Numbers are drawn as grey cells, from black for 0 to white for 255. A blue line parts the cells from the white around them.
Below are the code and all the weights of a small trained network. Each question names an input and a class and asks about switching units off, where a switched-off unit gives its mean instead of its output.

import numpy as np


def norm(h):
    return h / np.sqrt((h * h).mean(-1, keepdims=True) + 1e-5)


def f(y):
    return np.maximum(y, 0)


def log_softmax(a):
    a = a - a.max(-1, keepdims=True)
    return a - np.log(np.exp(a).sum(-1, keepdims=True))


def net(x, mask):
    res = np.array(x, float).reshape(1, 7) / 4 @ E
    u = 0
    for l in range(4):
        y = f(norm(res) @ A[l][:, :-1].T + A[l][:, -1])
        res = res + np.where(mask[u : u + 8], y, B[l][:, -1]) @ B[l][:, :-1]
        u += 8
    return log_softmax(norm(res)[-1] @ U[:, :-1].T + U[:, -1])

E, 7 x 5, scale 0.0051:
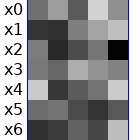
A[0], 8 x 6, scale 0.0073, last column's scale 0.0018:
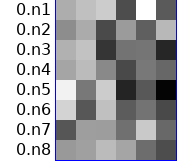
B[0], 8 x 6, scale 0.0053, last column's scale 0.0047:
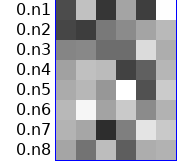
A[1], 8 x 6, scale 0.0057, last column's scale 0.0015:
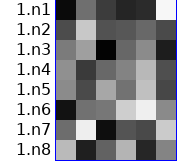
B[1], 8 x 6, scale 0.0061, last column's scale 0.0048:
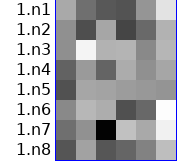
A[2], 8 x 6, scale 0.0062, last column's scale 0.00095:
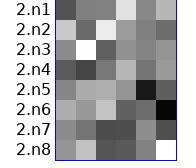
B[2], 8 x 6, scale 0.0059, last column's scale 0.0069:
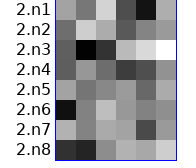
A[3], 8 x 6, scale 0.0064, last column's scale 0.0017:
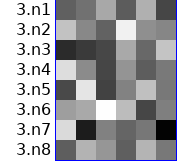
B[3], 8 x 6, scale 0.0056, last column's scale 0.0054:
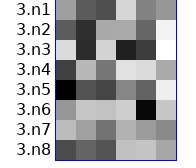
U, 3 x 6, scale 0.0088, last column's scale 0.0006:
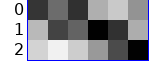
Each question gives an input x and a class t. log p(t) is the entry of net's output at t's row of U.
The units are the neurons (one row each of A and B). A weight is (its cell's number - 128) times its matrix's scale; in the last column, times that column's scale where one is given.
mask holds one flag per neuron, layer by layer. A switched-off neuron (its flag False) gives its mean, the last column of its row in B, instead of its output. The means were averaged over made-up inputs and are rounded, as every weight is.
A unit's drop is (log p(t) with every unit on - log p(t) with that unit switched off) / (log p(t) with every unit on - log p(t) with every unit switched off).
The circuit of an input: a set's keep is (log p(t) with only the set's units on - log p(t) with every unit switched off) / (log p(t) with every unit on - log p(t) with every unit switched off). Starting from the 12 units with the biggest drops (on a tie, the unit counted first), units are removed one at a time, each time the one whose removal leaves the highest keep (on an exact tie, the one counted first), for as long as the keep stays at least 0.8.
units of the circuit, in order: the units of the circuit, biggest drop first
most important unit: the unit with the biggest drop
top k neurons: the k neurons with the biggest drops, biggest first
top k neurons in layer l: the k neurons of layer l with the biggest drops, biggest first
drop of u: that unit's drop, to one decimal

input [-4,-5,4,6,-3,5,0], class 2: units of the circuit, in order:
[0.n5]
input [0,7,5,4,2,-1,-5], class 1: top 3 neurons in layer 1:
[1.n8, 1.n3, 1.n6]
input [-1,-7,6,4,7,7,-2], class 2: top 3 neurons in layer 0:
[0.n5, 0.n1, 0.n7]
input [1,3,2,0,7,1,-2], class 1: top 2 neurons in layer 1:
[1.n8, 1.n4]
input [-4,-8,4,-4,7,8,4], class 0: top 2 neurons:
[3.n4, 0.n5]
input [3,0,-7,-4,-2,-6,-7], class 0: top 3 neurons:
[2.n3, 0.n1, 0.n5]
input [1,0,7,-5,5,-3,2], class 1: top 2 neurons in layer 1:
[1.n8, 1.n7]
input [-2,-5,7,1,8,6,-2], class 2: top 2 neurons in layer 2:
[2.n3, 2.n7]
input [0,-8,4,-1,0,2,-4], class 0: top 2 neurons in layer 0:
[0.n3, 0.n2]
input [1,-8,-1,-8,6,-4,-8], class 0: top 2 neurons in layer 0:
[0.n3, 0.n2]
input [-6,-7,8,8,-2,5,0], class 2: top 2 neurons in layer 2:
[2.n3, 2.n5]
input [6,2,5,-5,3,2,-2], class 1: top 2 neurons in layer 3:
[3.n3, 3.n8]
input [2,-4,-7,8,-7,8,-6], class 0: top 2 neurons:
[2.n3, 1.n7]
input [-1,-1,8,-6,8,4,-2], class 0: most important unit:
3.n4
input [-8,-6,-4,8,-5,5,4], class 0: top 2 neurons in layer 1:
[1.n7, 1.n1]
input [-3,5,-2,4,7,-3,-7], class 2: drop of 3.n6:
0.1
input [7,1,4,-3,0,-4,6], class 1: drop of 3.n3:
0.2
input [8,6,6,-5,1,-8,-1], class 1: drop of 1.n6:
-0.1
